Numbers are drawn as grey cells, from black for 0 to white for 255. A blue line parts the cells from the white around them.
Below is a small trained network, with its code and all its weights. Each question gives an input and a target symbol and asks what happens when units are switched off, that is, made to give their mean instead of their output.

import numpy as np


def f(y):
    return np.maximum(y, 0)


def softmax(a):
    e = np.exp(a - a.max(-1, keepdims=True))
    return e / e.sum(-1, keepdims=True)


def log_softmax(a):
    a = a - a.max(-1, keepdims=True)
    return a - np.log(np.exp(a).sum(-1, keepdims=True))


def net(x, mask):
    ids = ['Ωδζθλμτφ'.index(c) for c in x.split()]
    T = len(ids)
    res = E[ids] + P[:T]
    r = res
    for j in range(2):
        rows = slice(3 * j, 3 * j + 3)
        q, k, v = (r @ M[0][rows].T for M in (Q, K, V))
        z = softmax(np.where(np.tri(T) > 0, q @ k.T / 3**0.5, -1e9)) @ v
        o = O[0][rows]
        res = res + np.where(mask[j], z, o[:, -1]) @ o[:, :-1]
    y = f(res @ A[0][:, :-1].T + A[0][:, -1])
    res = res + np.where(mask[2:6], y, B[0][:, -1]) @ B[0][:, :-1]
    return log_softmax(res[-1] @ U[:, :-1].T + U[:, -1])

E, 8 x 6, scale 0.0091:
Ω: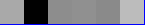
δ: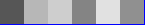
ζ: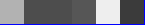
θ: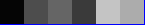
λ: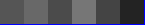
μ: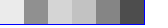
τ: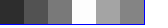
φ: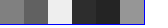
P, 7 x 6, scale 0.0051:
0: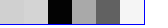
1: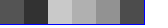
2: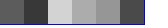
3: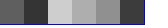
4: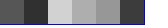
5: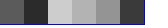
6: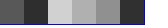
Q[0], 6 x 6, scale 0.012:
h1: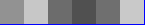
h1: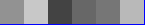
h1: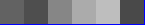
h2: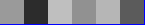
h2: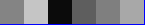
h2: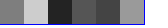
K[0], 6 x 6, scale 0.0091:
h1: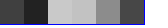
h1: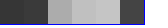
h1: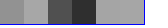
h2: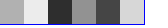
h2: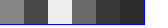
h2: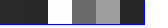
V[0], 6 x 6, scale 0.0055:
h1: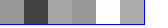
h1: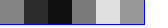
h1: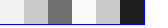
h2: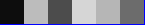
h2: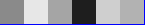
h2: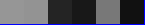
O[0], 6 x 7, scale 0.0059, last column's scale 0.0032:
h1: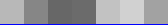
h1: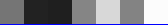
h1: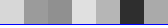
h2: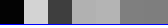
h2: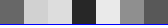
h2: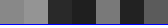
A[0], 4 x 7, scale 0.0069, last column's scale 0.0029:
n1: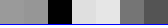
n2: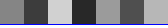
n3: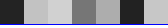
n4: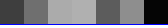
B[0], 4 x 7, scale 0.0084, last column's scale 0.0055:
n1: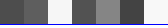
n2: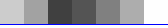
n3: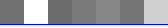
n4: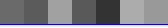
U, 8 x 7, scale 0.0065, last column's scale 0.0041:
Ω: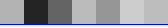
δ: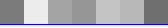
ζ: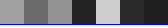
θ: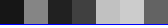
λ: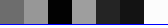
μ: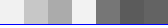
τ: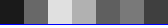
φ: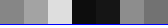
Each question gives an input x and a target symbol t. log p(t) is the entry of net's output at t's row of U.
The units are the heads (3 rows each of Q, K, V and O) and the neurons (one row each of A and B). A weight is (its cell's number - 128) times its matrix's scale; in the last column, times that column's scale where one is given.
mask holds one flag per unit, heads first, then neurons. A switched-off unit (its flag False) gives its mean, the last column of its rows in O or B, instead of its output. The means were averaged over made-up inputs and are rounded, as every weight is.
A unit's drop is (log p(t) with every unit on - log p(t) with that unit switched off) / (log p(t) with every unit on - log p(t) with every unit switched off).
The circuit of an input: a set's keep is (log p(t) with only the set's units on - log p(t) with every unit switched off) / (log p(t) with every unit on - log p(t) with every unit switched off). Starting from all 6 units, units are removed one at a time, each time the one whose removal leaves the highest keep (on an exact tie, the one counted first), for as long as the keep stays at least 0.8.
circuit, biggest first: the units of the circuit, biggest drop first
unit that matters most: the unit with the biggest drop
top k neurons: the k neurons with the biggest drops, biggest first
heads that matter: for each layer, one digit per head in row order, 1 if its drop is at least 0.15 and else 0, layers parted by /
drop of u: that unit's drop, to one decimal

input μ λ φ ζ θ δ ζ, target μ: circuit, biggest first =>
(h1)
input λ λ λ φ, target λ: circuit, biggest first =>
(h2, n1)
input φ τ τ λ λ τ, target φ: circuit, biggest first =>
(h1, h2)
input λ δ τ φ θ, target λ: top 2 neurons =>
(n1, n3)
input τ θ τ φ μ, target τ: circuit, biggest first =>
(h2, n2)
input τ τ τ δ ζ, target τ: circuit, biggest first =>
(h2, n1, n2)
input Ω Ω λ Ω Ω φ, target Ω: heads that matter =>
01
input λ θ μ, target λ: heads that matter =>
11
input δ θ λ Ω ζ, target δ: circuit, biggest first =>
(h2, n3)
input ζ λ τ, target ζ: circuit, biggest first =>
(h2, h1, n1)
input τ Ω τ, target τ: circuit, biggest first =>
(n1, h2, n2)
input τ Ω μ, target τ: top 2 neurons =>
(n2, n1)
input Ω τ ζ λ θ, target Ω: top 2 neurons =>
(n3, n1)
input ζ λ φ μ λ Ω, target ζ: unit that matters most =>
h1
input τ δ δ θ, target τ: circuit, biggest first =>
(h2, n2)
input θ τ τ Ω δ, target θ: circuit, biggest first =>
(h1, h2)
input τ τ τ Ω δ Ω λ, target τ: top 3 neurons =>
(n2, n1, n4)
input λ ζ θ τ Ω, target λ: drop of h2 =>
0.7
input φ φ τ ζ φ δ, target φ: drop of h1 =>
1.0
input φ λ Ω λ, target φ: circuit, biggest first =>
(h1)
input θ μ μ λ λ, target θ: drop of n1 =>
0.1
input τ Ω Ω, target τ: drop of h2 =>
1.6
